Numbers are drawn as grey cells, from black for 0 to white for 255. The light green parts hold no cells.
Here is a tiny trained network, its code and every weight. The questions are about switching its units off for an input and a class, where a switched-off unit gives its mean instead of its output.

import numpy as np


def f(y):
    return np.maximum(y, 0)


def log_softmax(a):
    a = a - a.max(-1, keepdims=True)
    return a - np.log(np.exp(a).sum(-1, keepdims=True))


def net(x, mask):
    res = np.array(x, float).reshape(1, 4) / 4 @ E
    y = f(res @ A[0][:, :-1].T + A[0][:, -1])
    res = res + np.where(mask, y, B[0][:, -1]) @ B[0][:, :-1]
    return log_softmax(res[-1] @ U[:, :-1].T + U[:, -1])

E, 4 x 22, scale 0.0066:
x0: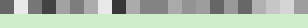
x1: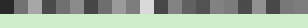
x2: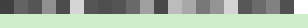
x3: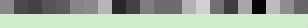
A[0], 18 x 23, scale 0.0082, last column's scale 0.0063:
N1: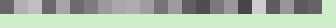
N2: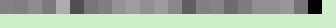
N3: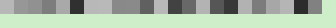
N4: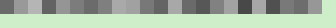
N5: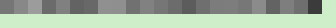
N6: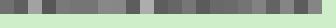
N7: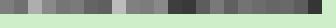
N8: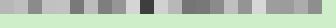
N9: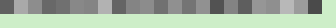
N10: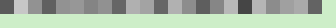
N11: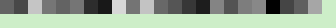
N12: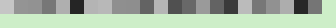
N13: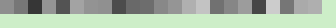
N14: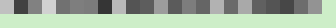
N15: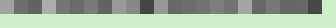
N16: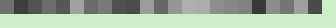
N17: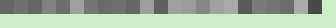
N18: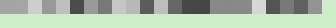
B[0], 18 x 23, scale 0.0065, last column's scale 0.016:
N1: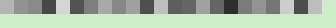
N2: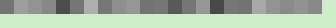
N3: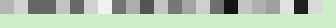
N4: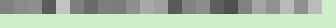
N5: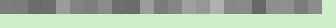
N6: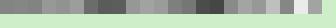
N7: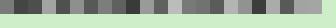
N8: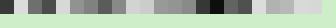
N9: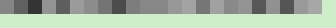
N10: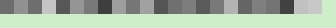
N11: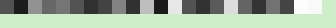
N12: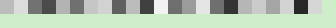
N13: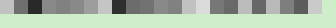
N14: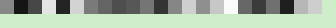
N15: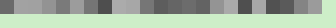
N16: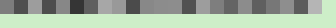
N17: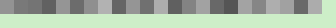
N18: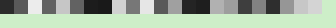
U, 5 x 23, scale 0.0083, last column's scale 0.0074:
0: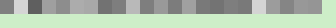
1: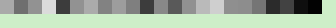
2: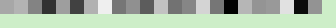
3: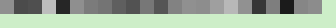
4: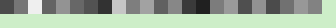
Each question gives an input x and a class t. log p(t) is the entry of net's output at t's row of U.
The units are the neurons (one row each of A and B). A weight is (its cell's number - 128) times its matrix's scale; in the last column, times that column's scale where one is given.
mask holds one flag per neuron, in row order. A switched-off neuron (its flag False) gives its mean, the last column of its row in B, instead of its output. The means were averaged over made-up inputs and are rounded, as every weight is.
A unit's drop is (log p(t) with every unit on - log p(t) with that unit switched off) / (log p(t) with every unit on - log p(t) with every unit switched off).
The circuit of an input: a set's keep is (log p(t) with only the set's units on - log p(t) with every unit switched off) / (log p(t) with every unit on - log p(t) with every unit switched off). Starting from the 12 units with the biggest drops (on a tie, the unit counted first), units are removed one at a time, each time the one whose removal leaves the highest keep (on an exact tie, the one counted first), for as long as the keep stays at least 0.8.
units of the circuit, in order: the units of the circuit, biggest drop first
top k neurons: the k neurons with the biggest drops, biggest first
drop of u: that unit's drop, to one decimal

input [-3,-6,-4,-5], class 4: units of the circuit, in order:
(N18)
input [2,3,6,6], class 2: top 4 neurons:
(N11; N14; N16; N17)
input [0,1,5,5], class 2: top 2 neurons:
(N11; N14)
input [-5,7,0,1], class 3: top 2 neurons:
(N18; N8)
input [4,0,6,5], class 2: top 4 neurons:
(N11; N14; N16; N13)
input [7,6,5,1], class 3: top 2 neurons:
(N10; N8)
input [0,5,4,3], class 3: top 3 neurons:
(N18; N8; N3)
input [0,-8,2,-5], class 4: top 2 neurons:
(N12; N3)
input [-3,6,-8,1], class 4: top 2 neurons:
(N11; N18)
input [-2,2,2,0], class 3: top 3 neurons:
(N18; N8; N1)
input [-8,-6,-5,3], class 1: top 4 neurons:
(N14; N15; N8; N1)
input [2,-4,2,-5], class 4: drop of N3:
0.2
